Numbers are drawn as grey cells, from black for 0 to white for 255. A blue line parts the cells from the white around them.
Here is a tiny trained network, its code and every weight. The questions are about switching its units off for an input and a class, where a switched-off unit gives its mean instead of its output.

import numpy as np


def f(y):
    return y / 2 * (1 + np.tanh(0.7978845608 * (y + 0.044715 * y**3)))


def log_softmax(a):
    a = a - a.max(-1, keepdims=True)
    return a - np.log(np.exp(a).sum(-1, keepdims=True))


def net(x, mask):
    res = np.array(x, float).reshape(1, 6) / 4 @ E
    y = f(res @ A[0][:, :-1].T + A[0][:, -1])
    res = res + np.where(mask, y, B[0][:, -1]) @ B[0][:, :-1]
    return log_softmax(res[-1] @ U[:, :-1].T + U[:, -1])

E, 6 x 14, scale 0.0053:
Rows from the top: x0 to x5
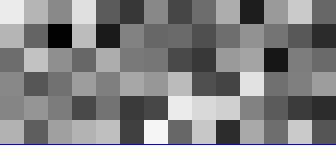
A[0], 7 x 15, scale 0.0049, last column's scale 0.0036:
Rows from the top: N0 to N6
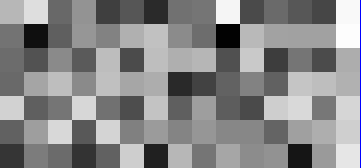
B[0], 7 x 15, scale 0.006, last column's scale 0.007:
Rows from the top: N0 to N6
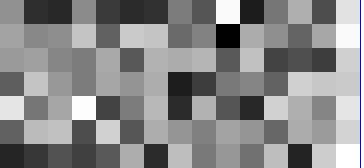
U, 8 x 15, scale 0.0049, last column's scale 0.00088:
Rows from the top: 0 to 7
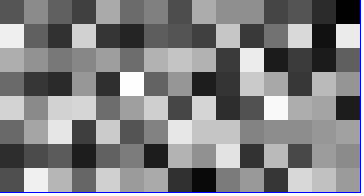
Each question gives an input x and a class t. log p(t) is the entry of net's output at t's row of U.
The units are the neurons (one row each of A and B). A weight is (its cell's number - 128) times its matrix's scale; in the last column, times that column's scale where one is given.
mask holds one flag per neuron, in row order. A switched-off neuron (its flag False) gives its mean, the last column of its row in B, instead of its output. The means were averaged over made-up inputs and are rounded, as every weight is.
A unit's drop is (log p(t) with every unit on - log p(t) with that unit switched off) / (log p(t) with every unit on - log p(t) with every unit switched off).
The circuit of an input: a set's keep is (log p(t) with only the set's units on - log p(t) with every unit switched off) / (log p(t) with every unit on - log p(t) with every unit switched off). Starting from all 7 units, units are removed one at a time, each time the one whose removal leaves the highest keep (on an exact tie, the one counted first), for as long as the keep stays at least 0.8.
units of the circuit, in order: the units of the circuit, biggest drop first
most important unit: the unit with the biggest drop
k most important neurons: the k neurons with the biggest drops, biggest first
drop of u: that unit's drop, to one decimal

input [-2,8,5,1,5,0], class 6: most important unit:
N4
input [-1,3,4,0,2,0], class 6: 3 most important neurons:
N4, N1, N3
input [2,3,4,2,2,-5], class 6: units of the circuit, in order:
N4, N6, N1
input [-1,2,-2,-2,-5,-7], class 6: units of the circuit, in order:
N1, N6
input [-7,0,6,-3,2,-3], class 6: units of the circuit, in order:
N6, N1
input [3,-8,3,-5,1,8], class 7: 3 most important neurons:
N3, N5, N1
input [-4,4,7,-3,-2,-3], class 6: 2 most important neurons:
N1, N6
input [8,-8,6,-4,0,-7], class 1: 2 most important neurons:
N0, N6
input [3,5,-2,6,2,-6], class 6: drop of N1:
0.2
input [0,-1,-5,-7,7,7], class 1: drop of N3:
0.1
